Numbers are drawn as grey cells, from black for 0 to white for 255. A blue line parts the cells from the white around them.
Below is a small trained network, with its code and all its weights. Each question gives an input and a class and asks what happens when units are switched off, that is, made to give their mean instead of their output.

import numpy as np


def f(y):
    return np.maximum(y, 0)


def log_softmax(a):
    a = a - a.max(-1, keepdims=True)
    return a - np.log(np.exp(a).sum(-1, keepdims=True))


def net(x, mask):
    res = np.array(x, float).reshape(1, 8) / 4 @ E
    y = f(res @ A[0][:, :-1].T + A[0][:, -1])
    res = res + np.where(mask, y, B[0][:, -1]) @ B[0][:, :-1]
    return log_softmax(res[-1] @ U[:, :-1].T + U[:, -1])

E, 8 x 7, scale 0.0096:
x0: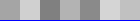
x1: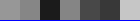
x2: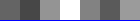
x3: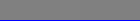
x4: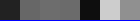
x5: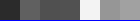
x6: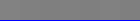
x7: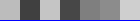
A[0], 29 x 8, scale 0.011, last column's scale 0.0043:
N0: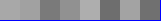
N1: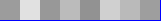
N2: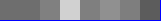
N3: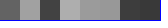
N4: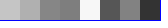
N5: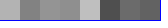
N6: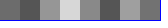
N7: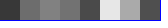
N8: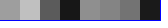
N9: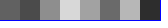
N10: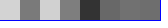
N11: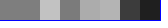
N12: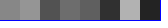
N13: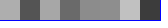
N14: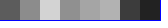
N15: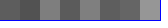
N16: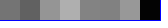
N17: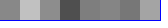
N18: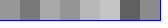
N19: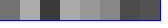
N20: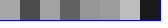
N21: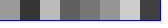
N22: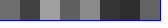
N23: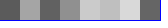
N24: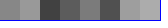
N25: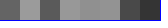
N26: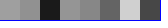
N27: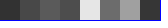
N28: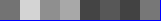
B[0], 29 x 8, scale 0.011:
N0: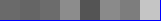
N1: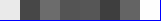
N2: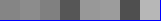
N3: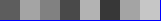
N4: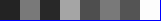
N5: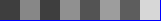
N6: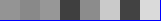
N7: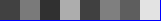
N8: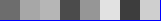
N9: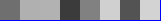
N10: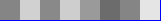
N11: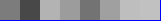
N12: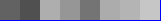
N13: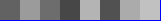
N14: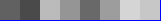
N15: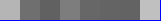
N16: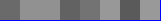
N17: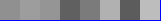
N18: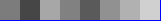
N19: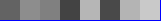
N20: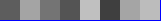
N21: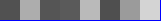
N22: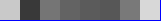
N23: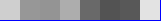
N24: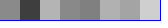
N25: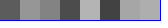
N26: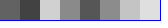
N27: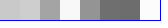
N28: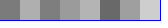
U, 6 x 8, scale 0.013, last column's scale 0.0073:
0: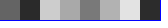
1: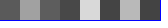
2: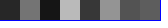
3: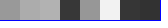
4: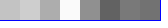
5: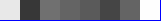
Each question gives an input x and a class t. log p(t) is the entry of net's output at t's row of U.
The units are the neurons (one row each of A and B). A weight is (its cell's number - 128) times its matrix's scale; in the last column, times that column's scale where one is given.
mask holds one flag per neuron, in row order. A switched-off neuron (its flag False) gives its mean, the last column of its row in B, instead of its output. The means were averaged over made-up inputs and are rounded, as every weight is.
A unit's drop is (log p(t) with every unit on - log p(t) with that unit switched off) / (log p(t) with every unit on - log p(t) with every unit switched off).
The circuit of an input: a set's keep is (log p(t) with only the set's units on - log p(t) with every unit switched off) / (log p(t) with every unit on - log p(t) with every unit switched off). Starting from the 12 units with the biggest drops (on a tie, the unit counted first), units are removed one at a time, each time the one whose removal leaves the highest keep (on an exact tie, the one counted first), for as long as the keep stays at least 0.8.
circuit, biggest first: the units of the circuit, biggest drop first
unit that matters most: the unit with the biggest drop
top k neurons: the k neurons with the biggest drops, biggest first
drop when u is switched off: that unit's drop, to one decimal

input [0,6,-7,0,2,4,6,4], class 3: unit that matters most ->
N8
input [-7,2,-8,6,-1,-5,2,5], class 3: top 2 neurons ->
(N8; N1)
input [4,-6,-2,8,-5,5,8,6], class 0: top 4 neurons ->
(N18; N11; N14; N3)
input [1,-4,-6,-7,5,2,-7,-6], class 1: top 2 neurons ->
(N3; N25)
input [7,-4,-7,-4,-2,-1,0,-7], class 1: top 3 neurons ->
(N3; N19; N25)
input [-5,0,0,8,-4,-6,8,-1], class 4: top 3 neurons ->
(N10; N1; N28)
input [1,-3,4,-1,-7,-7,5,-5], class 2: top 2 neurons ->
(N5; N4)
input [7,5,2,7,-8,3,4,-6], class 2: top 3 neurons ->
(N4; N5; N0)
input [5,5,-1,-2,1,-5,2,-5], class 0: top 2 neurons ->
(N26; N27)
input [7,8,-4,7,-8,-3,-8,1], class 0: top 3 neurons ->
(N26; N24; N12)
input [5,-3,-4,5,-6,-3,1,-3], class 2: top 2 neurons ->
(N4; N5)
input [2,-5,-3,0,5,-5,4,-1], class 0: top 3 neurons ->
(N4; N27; N14)
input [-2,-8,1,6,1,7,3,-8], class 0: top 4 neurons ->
(N14; N11; N18; N21)
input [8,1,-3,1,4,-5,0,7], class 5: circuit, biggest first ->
(N1)
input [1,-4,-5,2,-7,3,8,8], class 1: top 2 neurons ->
(N20; N13)
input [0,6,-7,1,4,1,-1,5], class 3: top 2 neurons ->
(N8; N14)
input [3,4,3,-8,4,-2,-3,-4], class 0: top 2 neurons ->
(N4; N26)
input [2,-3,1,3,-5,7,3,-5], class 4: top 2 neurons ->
(N27; N23)
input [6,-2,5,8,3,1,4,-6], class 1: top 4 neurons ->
(N3; N19; N25; N22)
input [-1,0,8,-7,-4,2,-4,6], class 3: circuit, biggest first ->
(N9)
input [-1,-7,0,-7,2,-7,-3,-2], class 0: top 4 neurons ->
(N14; N27; N11; N23)
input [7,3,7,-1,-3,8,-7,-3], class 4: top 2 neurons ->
(N23; N27)
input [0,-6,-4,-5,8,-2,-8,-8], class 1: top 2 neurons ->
(N3; N25)
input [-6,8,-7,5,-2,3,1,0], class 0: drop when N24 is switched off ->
0.2
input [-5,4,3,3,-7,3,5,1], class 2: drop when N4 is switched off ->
0.4
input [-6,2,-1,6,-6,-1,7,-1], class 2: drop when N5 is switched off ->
0.6
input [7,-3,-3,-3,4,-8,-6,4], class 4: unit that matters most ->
N10
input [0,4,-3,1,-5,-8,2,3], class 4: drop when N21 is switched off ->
0.0
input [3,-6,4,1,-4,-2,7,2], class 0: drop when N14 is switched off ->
0.1
